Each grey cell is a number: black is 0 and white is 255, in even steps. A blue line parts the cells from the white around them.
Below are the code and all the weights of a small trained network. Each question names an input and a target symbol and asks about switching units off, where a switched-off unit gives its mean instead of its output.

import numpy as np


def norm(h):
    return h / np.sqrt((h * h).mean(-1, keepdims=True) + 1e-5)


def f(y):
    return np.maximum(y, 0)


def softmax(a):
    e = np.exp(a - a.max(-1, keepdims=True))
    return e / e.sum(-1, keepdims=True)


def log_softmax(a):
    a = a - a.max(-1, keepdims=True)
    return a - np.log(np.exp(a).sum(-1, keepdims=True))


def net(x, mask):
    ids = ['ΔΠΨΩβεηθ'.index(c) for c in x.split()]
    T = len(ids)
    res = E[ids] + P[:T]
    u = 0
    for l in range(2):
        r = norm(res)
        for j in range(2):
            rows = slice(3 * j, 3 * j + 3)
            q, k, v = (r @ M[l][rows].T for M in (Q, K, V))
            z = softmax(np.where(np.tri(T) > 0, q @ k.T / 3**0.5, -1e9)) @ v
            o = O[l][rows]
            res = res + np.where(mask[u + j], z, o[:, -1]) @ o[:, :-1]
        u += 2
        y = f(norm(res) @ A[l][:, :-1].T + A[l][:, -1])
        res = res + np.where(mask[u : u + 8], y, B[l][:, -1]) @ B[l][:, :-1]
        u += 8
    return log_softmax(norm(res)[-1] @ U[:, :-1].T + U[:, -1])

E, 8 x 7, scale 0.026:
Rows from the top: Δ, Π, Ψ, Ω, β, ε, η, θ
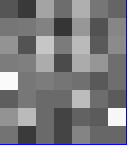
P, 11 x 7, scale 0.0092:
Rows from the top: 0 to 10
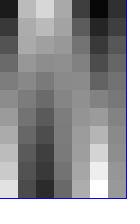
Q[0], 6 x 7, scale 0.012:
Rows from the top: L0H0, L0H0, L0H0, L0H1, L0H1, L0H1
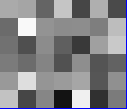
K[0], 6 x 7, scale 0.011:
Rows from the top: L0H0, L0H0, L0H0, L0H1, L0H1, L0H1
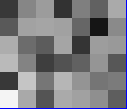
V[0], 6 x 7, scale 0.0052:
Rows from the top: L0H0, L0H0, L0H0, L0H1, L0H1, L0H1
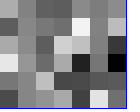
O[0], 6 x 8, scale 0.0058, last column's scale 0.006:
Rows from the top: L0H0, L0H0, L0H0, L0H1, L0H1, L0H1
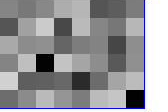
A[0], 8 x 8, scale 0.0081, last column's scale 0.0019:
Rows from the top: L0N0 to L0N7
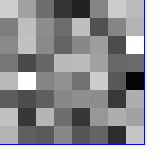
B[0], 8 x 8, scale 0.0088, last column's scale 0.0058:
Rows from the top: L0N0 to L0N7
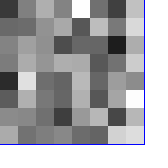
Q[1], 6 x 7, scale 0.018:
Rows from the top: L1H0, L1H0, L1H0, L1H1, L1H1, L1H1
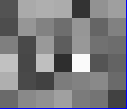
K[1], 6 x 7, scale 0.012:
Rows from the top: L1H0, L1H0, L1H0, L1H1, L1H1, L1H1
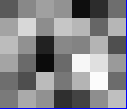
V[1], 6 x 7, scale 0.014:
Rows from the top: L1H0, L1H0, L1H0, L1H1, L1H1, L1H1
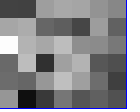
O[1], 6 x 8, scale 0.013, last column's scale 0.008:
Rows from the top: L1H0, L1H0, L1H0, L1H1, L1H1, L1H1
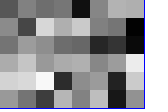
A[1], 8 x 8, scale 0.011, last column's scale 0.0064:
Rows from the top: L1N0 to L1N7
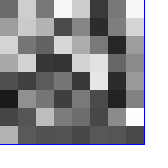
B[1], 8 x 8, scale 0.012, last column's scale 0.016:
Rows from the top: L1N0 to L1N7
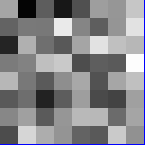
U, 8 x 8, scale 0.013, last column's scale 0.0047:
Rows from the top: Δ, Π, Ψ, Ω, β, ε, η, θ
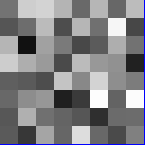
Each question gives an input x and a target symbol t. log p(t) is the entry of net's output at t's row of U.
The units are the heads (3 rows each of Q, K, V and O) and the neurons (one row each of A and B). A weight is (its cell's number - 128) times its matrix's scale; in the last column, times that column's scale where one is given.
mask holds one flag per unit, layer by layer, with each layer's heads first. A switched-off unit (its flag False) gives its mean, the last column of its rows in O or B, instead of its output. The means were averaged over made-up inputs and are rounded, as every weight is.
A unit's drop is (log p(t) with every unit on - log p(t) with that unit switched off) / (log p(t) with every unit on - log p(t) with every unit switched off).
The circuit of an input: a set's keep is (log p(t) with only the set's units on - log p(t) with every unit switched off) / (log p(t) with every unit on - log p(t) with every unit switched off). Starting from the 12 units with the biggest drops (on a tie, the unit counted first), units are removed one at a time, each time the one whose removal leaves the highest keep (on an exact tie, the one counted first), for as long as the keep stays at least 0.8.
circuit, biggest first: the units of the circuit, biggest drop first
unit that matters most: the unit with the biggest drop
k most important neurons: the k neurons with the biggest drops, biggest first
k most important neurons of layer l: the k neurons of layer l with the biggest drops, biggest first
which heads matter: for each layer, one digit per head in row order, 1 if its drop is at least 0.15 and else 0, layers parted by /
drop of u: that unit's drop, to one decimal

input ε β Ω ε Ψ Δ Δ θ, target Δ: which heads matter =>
01 / 01
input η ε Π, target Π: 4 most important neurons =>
[L0N6 L0N1 L0N2 L1N3]
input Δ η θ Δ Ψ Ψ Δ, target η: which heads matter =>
00 / 10
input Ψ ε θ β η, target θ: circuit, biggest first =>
[L0N0 L1H0 L0H1]
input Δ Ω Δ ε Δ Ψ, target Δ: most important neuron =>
[L1N0]
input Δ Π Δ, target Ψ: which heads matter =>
01 / 11
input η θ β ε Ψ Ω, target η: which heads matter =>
01 / 10
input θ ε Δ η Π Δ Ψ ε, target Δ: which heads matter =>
00 / 00
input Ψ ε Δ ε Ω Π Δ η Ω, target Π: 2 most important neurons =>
[L0N0 L0N2]
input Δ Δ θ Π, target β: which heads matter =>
00 / 01
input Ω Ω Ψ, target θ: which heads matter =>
01 / 11
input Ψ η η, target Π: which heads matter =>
00 / 01
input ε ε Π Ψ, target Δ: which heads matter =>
00 / 00
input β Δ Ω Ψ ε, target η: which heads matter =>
01 / 10
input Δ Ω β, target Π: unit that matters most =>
L0H1
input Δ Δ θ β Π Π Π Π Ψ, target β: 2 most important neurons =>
[L0N3 L1N2]
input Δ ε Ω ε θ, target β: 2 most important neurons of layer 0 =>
[L0N2 L0N6]
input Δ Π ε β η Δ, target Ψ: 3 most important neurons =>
[L0N3 L1N0 L0N6]
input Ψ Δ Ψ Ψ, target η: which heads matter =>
00 / 10
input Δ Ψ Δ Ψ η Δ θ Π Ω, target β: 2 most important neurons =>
[L0N2 L1N4]
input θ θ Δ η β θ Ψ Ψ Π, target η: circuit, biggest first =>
[L1H0]
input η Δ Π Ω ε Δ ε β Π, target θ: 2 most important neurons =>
[L0N0 L1N0]
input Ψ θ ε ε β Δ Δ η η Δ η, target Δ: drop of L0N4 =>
0.0
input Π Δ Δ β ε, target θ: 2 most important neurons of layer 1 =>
[L1N0 L1N1]
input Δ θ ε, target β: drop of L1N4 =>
0.1
